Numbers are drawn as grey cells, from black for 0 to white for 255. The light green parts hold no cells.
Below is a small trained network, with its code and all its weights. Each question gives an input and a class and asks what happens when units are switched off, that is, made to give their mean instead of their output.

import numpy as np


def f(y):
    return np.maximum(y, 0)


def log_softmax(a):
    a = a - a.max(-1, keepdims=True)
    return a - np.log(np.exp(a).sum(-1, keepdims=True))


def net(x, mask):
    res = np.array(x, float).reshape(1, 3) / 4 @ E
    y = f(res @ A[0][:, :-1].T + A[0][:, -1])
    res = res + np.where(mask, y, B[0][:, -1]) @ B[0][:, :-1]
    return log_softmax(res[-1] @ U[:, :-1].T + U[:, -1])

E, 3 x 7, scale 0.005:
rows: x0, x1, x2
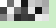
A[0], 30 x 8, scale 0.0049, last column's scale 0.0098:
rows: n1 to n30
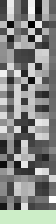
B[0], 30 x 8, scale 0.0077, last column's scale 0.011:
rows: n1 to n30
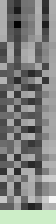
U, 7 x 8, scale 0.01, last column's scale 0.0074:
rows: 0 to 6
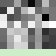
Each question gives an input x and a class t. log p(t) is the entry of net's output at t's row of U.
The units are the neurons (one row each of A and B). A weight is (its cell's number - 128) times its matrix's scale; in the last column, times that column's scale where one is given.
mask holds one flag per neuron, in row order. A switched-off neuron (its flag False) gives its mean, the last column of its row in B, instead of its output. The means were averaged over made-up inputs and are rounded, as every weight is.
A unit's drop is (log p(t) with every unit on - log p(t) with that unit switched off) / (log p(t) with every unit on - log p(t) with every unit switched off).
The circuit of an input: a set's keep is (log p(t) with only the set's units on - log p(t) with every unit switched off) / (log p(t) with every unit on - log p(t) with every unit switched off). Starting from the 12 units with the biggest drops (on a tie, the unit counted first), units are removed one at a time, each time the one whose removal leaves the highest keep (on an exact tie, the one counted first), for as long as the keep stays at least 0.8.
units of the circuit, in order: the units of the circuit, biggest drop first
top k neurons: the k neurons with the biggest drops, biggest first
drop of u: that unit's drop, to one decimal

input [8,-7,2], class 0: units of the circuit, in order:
n11
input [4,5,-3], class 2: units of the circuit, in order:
n2; n1
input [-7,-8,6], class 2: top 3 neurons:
n4; n12; n6
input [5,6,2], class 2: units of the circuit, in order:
n2; n1
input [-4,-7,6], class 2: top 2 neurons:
n4; n12
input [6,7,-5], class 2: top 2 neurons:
n2; n1
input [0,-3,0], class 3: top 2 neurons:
n2; n1
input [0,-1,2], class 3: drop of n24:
0.0
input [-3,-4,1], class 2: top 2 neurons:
n4; n12
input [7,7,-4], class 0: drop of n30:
-0.1
